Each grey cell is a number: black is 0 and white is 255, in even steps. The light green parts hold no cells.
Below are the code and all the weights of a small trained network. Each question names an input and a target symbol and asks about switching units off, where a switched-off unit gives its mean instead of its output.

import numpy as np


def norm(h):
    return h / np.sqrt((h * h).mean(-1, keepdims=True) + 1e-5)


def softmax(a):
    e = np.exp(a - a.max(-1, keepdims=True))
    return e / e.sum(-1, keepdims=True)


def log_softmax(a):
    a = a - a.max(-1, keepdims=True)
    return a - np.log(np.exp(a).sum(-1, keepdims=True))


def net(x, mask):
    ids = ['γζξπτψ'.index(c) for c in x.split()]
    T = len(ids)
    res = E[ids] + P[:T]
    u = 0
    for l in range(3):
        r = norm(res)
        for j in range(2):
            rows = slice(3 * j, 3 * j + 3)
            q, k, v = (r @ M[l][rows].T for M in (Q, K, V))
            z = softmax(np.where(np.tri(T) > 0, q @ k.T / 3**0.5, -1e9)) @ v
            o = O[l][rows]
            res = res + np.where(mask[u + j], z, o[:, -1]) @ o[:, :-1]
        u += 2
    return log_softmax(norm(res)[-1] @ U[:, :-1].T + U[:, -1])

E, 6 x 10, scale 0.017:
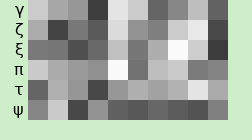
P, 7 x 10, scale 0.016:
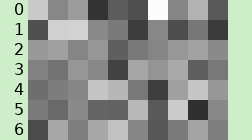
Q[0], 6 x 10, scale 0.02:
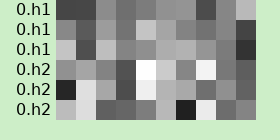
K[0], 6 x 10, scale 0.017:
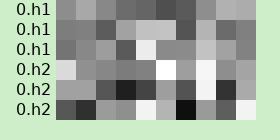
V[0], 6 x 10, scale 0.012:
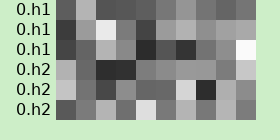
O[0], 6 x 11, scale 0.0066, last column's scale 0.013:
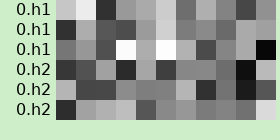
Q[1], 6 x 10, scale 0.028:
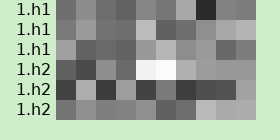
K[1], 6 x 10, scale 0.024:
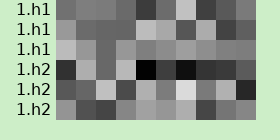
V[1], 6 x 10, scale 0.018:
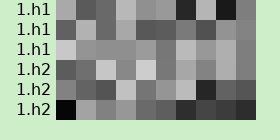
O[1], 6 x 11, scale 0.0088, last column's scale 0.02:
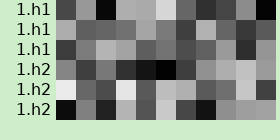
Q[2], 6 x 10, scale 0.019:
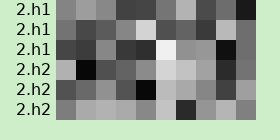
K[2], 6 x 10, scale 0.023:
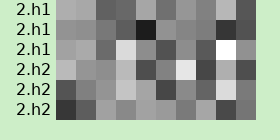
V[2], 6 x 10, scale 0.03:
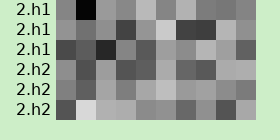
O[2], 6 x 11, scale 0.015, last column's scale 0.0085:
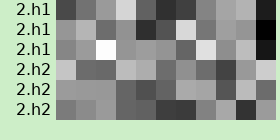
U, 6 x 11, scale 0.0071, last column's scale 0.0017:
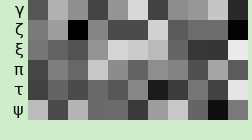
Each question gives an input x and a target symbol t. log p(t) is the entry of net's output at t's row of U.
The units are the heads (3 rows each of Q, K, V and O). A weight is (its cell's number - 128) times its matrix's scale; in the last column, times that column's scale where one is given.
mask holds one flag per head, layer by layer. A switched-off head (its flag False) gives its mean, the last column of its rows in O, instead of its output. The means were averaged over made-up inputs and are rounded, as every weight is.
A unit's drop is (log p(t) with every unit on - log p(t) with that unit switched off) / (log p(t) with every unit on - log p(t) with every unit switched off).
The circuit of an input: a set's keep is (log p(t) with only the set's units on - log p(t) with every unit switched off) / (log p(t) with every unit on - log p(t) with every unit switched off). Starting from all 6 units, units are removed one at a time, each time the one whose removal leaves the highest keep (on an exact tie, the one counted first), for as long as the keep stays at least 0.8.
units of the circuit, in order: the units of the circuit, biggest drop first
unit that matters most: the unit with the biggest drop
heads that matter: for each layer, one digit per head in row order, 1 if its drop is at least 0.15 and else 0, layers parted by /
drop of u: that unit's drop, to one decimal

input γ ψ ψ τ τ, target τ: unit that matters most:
1.h2
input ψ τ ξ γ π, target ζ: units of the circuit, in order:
(2.h1; 0.h2; 1.h2)
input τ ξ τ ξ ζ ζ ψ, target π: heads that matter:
11 / 10 / 11
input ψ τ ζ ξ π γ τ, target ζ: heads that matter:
01 / 00 / 10
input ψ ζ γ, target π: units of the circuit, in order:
(0.h2; 1.h2; 2.h1)
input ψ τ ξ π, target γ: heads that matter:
01 / 01 / 11
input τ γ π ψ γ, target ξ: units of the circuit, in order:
(1.h2; 0.h1)
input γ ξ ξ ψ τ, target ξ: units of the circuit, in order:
(1.h2; 0.h1)
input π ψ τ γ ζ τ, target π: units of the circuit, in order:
(0.h1; 2.h1; 0.h2; 1.h2)
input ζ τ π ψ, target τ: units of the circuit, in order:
(0.h2; 2.h1)
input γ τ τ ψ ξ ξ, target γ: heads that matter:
00 / 11 / 01
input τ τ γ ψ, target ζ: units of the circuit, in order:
(0.h2; 2.h1)
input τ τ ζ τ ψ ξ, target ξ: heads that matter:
11 / 11 / 00
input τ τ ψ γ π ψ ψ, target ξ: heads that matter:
01 / 10 / 10
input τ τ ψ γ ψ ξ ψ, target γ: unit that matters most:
1.h1
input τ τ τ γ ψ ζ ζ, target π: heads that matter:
10 / 10 / 10
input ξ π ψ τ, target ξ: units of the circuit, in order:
(0.h1; 1.h2)
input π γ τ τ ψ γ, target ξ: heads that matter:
11 / 11 / 00
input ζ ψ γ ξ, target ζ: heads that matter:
11 / 01 / 10
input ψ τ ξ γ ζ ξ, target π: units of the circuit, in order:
(0.h2; 2.h1; 1.h2)
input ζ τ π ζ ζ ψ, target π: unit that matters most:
0.h2
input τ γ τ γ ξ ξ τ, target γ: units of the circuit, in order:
(2.h1; 1.h1)
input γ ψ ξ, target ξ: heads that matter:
11 / 01 / 01
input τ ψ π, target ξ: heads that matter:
11 / 01 / 01
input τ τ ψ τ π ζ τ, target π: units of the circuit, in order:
(0.h1; 2.h1; 1.h2)
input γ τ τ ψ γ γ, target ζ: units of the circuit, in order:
(2.h1; 0.h1; 1.h2)
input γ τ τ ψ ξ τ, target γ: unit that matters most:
0.h1
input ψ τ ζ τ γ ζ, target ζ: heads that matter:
01 / 01 / 10
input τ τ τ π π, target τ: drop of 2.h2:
0.1
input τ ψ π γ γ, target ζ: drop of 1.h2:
0.1
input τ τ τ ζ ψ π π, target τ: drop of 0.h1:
0.3
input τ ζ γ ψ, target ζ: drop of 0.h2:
1.1
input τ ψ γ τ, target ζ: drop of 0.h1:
0.4
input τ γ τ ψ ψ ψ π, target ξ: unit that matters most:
1.h2
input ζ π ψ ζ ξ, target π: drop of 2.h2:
0.2
